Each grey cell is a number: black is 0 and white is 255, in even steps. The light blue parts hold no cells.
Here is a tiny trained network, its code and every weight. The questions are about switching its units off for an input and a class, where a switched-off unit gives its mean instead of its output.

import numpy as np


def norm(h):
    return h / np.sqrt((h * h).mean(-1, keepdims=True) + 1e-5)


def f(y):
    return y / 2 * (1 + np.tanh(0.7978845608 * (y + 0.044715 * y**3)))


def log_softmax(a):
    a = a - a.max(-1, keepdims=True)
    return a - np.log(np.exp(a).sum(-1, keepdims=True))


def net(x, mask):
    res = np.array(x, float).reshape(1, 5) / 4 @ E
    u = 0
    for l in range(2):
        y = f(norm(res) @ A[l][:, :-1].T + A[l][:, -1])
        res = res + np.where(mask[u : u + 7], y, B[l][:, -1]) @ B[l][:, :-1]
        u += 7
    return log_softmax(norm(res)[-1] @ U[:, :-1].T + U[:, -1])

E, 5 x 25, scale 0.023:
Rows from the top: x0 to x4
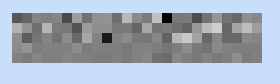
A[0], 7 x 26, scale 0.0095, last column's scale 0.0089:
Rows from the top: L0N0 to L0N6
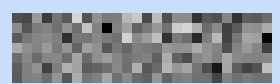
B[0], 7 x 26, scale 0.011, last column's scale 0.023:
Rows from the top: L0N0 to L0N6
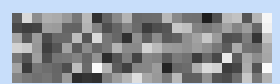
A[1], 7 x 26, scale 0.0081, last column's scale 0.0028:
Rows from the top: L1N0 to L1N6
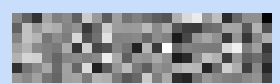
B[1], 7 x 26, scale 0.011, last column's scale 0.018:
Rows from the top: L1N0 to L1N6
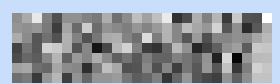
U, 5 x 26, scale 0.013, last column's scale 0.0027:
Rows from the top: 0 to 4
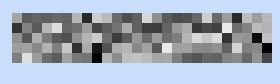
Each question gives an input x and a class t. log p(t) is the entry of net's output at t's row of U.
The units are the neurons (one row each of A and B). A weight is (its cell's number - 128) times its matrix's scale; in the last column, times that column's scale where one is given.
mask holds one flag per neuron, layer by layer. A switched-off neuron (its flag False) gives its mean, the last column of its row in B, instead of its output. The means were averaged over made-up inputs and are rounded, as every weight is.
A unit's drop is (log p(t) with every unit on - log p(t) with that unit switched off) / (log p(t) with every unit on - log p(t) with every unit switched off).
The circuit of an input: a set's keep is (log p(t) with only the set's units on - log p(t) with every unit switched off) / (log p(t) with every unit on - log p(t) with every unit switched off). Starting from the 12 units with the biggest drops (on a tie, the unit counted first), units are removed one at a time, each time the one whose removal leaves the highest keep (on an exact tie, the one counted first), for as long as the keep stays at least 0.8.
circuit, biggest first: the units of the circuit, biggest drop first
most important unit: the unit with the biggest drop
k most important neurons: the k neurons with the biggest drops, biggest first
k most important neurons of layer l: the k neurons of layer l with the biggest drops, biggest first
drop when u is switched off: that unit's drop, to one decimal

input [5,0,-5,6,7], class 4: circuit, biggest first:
L0N5, L0N1
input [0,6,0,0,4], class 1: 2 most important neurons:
L0N5, L0N1
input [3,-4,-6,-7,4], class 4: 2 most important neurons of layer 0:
L0N0, L0N1
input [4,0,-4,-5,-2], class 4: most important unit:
L0N5
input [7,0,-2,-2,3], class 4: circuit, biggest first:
L0N5, L0N1
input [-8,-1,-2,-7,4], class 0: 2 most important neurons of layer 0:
L0N0, L0N1
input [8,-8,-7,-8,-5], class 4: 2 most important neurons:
L0N0, L0N1
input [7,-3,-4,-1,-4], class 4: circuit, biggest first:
L0N0, L0N1
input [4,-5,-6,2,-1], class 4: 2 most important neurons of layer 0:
L0N0, L0N1
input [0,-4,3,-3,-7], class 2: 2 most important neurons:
L0N5, L1N0
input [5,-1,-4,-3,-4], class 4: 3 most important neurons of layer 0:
L0N5, L0N0, L0N1
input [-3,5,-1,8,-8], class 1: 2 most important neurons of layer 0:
L0N5, L0N1
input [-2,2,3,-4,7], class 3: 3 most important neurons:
L0N5, L0N0, L1N0
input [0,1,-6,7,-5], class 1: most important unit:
L0N5
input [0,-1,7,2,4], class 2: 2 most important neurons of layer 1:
L1N0, L1N3
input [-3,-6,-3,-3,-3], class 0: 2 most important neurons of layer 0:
L0N5, L0N1
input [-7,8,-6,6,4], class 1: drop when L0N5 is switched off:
0.3
